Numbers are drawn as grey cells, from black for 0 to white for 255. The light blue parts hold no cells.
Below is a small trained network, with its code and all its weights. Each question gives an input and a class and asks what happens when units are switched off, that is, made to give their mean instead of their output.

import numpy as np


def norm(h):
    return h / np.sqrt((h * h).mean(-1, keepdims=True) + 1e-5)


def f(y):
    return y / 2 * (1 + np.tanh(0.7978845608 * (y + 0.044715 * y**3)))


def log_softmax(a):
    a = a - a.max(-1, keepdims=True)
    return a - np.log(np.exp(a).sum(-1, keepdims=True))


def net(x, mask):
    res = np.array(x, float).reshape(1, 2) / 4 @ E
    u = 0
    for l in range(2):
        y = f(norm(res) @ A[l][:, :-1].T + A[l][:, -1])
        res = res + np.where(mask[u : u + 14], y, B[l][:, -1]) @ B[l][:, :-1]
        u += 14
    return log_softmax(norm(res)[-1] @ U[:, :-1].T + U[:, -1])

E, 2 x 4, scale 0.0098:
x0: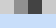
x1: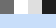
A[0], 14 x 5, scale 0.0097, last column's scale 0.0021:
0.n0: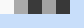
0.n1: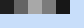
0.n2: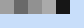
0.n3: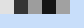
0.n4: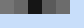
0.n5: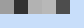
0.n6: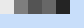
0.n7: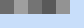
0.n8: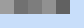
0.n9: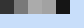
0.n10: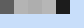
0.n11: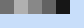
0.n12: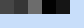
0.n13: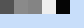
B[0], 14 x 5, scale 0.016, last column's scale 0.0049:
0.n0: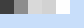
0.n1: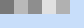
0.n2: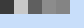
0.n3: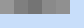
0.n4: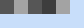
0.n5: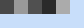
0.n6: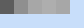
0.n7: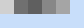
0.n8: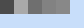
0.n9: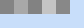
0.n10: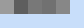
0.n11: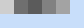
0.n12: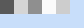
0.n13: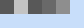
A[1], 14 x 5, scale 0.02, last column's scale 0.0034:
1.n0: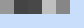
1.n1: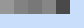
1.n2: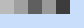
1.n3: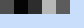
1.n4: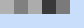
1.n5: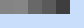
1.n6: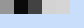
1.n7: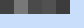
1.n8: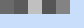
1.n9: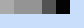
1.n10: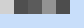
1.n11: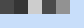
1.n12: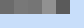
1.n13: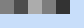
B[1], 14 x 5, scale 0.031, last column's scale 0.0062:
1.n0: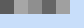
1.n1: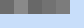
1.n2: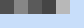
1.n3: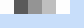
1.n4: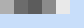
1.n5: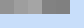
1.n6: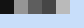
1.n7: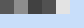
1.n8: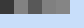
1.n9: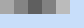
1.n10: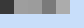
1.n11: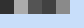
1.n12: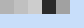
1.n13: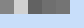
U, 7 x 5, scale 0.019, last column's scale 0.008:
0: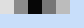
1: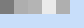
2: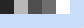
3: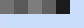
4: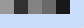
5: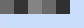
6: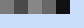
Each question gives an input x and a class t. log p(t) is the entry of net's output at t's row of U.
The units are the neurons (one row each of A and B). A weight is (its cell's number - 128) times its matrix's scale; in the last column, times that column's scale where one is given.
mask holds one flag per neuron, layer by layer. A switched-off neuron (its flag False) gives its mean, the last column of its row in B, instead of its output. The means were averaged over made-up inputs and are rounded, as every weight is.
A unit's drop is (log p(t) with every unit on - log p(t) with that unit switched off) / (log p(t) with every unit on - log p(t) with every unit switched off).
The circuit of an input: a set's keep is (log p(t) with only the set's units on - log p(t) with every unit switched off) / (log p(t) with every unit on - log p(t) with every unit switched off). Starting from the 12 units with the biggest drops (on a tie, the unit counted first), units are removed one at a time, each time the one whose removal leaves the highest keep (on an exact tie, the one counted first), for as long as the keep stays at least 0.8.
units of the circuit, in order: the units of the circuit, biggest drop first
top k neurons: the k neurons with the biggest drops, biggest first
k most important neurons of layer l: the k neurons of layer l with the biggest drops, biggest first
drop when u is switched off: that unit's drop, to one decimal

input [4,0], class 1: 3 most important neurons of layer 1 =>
(1.n7 1.n6 1.n2)
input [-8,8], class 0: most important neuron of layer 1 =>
(1.n4)
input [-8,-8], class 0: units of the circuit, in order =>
(1.n3 1.n6)
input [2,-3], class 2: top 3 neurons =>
(0.n5 0.n4 0.n7)
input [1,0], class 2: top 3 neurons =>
(1.n3 1.n11 0.n12)
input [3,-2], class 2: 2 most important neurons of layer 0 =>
(0.n12 0.n5)
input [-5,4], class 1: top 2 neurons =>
(0.n12 1.n7)
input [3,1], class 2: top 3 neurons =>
(0.n0 1.n3 1.n11)
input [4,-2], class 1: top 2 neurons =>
(0.n0 1.n6)
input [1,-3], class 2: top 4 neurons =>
(0.n5 0.n4 0.n7 0.n11)
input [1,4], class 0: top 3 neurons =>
(1.n4 0.n12 1.n9)
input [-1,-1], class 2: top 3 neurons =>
(1.n3 0.n0 0.n5)
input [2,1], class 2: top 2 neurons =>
(1.n3 1.n11)
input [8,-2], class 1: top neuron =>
(0.n0)
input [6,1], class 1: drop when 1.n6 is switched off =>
0.1
